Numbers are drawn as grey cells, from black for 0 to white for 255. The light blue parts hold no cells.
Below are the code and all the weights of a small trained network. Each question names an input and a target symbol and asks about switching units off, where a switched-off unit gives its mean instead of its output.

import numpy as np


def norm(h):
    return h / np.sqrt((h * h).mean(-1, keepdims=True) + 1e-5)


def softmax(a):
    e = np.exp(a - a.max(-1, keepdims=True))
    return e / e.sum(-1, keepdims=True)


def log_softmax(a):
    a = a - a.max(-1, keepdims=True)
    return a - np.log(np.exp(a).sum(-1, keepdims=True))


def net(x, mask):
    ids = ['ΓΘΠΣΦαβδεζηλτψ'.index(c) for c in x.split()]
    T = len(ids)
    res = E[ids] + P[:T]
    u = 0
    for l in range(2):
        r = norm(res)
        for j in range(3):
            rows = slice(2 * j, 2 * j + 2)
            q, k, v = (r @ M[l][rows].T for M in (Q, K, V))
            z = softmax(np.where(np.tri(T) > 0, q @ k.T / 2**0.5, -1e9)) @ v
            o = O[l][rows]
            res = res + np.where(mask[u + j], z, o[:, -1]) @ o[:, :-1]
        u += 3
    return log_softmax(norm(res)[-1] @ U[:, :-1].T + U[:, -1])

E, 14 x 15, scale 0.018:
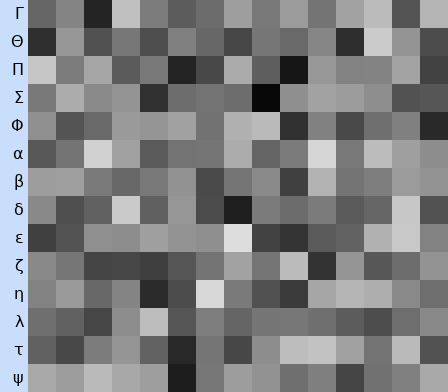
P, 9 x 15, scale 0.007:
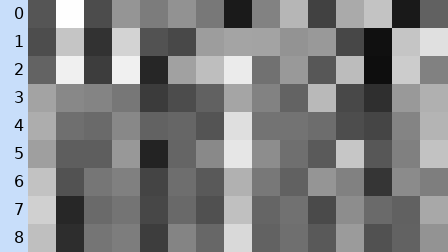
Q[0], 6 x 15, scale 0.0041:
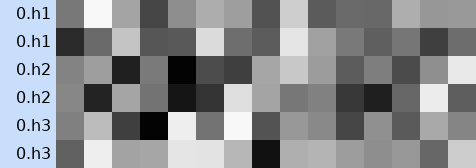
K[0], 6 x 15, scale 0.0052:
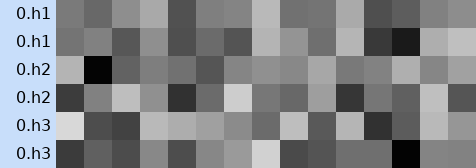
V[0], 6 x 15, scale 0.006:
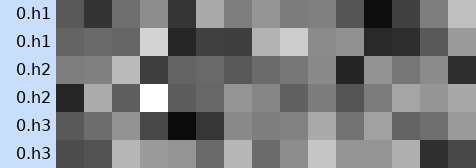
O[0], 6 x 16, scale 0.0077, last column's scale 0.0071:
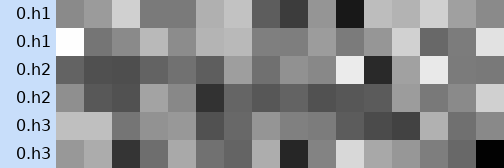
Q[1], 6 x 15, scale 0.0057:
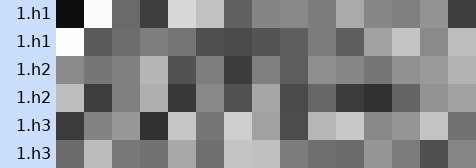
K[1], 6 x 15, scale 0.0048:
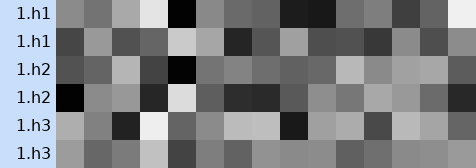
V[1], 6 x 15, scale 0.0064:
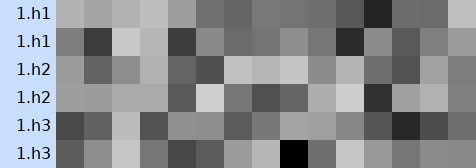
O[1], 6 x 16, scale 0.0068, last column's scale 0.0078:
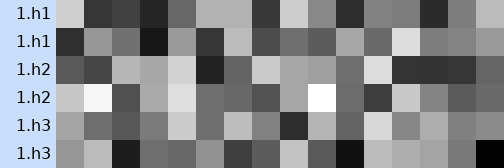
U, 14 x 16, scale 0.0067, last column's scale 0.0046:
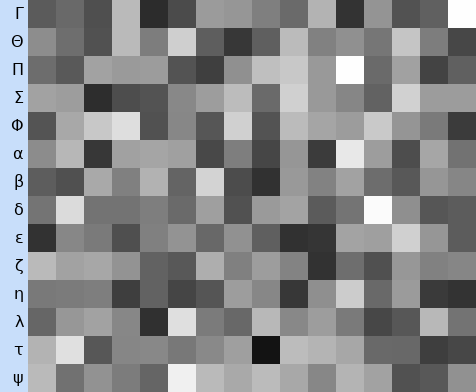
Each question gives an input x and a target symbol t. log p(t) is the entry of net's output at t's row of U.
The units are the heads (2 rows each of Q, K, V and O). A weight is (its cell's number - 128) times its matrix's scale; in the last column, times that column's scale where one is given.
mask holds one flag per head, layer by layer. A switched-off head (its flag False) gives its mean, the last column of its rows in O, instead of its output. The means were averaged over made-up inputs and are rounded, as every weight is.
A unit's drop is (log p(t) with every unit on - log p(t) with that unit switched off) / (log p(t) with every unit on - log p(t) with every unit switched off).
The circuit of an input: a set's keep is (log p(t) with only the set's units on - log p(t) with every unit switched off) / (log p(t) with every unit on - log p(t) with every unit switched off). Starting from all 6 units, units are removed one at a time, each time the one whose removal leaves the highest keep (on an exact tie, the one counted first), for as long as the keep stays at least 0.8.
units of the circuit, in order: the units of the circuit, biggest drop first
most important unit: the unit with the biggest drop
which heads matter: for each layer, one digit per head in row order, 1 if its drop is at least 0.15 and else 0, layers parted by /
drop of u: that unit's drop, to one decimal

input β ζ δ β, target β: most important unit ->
1.h3
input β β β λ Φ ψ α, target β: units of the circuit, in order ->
[1.h3 0.h3 1.h1 0.h2]
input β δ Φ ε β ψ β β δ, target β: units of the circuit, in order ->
[1.h3 0.h3 0.h1]
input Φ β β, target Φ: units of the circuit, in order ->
[1.h1 0.h3]
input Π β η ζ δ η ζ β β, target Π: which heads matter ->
110 / 010
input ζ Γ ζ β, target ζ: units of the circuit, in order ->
[0.h3 0.h1]
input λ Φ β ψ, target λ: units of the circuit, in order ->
[1.h2 0.h3 1.h3 1.h1]
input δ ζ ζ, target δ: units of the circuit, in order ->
[1.h2 1.h1]
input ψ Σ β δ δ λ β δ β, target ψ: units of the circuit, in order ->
[0.h1 1.h1]
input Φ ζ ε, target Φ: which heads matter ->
011 / 100
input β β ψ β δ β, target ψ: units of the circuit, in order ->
[0.h1 0.h2]
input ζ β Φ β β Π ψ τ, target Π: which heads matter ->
010 / 010
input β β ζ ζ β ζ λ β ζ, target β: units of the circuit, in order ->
[0.h3 1.h3 1.h1]
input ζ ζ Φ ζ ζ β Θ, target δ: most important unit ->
0.h1
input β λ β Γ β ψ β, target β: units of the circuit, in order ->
[1.h3 0.h3 0.h1]
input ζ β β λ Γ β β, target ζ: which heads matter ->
011 / 000
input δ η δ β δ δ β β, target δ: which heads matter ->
000 / 110
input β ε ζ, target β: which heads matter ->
101 / 001
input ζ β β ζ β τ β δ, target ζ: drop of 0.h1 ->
0.2
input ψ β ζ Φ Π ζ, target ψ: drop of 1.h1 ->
0.5
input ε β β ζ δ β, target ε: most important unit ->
0.h1
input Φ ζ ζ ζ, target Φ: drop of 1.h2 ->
0.0
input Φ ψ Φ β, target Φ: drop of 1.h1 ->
0.8
